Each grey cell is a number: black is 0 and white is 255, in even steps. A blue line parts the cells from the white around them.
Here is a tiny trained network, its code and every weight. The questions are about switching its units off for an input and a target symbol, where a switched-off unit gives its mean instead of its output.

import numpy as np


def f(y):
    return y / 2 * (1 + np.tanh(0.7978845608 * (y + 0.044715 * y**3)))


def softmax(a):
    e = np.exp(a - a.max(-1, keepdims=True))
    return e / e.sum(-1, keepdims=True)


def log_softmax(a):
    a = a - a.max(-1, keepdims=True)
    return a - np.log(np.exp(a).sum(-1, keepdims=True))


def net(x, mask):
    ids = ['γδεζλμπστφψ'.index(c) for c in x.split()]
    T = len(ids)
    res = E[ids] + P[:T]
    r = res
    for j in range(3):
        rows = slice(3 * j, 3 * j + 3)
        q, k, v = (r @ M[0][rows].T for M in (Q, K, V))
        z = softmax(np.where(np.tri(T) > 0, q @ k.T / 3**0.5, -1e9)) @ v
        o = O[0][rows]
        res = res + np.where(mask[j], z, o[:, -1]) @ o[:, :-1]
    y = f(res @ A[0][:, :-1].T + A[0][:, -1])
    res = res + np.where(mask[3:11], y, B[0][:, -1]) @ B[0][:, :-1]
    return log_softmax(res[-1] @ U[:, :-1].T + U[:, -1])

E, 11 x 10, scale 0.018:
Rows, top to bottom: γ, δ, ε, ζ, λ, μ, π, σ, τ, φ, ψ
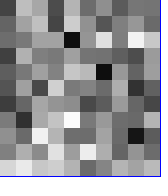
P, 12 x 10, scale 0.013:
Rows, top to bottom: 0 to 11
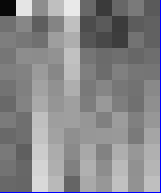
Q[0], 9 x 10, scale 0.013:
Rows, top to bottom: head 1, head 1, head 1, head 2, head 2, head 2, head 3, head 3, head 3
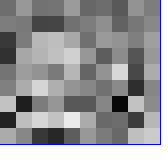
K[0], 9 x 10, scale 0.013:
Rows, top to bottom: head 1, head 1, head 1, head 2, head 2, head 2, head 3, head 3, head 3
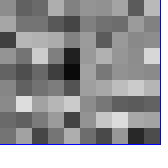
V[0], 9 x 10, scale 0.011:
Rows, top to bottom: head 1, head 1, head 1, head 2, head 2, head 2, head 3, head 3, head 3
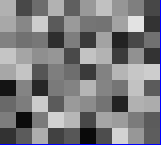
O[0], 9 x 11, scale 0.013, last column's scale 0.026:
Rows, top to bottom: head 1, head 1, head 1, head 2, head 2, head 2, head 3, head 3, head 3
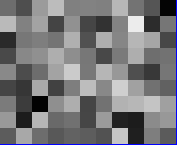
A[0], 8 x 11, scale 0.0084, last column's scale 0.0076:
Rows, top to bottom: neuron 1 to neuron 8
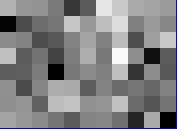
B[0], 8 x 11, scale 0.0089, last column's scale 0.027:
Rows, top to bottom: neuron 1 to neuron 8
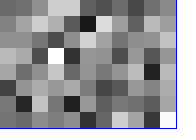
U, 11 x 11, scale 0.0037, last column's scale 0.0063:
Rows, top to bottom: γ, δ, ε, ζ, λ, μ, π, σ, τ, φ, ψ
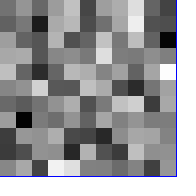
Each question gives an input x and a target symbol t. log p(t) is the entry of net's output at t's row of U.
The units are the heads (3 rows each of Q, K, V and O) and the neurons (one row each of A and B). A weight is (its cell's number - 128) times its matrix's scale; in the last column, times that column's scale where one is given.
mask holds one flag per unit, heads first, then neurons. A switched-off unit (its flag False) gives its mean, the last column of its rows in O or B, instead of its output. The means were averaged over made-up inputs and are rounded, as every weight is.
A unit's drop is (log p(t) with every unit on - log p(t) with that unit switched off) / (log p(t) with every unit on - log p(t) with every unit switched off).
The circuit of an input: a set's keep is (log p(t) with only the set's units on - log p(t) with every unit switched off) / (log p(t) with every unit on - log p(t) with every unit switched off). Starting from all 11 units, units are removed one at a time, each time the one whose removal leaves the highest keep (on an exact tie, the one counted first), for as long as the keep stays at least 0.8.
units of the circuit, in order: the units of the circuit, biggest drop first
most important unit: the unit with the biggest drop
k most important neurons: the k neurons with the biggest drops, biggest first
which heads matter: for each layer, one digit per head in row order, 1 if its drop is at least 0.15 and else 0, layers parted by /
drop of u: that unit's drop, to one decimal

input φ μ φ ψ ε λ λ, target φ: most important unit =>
head 2
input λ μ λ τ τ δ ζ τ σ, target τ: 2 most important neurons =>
neuron 8; neuron 6
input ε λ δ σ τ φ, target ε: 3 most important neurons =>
neuron 4; neuron 2; neuron 7
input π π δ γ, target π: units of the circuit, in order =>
head 3; neuron 5; neuron 8
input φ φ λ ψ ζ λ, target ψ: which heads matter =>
010
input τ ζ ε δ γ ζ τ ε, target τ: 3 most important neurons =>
neuron 1; neuron 3; neuron 5
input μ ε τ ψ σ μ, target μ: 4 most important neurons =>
neuron 7; neuron 2; neuron 8; neuron 3
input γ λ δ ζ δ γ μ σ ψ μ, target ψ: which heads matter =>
010
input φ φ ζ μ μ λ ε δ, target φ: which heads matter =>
110
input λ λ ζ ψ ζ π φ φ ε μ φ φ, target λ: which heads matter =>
101
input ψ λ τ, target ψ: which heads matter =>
110
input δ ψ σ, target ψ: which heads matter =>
010
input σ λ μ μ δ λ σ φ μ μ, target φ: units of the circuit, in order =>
head 2; head 3
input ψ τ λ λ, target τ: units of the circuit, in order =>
head 2
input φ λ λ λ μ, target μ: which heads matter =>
001
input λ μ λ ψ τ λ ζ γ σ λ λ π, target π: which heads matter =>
001
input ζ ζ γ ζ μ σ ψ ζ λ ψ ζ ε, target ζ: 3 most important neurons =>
neuron 2; neuron 3; neuron 8
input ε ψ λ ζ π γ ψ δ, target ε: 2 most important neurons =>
neuron 4; neuron 2
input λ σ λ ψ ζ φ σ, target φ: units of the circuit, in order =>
head 2; neuron 8
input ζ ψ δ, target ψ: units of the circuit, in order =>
head 2
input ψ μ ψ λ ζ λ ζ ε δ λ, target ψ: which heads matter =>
110
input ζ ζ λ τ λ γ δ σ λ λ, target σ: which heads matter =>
001
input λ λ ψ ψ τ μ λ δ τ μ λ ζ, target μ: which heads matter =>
001
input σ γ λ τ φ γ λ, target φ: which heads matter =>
011
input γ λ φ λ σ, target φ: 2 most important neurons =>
neuron 8; neuron 6
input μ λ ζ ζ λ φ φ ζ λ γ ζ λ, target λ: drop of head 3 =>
0.1
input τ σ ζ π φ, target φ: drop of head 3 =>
0.3
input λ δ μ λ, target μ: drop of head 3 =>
0.9
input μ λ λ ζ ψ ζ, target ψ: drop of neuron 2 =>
0.0
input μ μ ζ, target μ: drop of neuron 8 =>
-0.1
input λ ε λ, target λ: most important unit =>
head 1
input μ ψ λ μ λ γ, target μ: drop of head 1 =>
0.1
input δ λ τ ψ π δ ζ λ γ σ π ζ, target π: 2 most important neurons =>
neuron 5; neuron 8
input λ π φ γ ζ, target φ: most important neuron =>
neuron 8
